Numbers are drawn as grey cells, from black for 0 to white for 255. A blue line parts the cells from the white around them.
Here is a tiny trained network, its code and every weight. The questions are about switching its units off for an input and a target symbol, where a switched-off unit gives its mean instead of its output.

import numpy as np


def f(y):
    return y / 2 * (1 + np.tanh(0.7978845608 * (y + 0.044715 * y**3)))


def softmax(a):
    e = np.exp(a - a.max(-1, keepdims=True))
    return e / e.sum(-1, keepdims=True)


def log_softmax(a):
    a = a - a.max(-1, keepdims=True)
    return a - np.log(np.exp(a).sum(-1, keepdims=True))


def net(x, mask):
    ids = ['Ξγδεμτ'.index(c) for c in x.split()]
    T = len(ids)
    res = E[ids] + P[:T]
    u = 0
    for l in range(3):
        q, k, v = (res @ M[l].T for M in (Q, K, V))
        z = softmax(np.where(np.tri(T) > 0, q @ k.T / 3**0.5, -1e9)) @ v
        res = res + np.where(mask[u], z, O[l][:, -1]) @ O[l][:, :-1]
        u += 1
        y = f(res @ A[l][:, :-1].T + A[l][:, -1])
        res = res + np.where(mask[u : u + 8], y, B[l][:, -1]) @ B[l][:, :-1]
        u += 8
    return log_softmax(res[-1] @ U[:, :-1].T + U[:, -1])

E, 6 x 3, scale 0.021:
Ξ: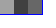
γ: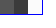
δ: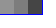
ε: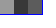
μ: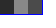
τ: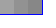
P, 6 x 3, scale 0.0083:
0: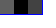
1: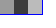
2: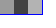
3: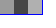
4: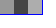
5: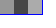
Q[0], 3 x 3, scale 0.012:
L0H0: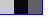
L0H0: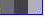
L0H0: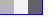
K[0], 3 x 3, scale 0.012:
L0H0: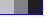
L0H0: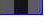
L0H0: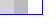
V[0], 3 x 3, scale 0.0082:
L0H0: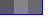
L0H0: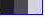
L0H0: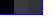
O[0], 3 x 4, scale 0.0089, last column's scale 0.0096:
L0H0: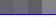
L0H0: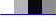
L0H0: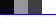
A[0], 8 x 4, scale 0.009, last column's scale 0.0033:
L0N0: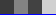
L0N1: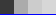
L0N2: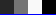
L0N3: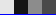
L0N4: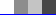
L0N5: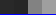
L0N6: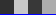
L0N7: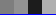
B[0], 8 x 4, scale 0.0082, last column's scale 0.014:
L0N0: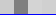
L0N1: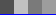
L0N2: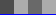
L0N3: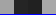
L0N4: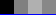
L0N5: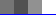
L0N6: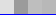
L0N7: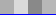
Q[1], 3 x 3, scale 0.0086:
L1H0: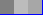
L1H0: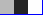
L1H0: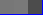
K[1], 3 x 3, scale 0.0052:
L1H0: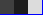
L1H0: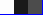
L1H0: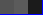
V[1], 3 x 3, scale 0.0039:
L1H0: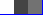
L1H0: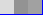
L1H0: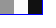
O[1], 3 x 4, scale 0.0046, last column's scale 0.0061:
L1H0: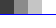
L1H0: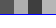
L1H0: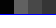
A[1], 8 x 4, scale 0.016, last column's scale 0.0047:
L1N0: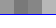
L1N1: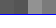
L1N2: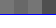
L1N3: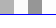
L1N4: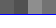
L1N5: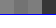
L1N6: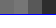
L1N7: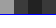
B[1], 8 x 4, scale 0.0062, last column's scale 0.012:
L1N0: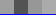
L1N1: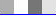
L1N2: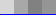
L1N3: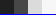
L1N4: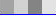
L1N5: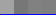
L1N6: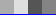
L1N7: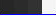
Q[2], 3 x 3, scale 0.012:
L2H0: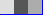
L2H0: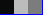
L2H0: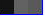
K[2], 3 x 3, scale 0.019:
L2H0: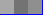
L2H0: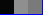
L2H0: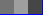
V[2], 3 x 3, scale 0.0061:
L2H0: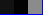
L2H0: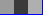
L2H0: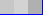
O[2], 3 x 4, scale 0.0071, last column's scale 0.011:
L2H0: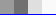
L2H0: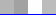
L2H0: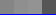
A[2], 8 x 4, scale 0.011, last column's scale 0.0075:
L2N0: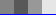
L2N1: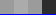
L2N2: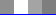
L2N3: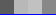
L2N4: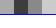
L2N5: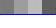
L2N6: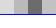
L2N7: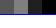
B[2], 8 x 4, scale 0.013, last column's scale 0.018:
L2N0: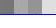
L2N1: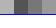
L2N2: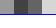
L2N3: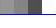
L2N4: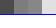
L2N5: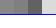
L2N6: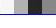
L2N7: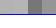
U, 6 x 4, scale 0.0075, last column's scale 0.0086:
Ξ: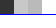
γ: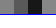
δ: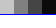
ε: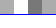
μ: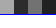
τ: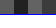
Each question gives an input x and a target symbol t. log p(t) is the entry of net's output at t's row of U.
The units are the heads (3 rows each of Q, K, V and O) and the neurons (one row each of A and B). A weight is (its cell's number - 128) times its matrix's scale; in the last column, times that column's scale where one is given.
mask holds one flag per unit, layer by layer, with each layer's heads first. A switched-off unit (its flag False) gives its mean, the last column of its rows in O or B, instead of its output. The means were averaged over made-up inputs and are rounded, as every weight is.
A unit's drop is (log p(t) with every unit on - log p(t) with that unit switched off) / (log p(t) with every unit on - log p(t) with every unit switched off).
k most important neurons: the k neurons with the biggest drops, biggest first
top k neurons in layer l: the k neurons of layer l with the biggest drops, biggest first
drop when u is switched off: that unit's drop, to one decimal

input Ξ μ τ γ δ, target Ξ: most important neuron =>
(L1N1)
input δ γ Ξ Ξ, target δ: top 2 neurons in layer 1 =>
(L1N7 L1N3)
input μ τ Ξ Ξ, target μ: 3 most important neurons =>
(L1N7 L1N3 L0N6)
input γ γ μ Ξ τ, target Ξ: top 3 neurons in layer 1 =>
(L1N1 L1N4 L1N7)
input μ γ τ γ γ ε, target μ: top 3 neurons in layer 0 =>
(L0N0 L0N6 L0N7)
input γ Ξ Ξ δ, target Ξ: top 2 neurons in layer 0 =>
(L0N0 L0N6)
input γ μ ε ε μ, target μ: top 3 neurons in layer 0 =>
(L0N6 L0N0 L0N7)
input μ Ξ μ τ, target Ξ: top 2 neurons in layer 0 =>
(L0N5 L0N3)
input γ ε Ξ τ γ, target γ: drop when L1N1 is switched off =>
0.2
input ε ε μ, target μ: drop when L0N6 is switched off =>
0.8
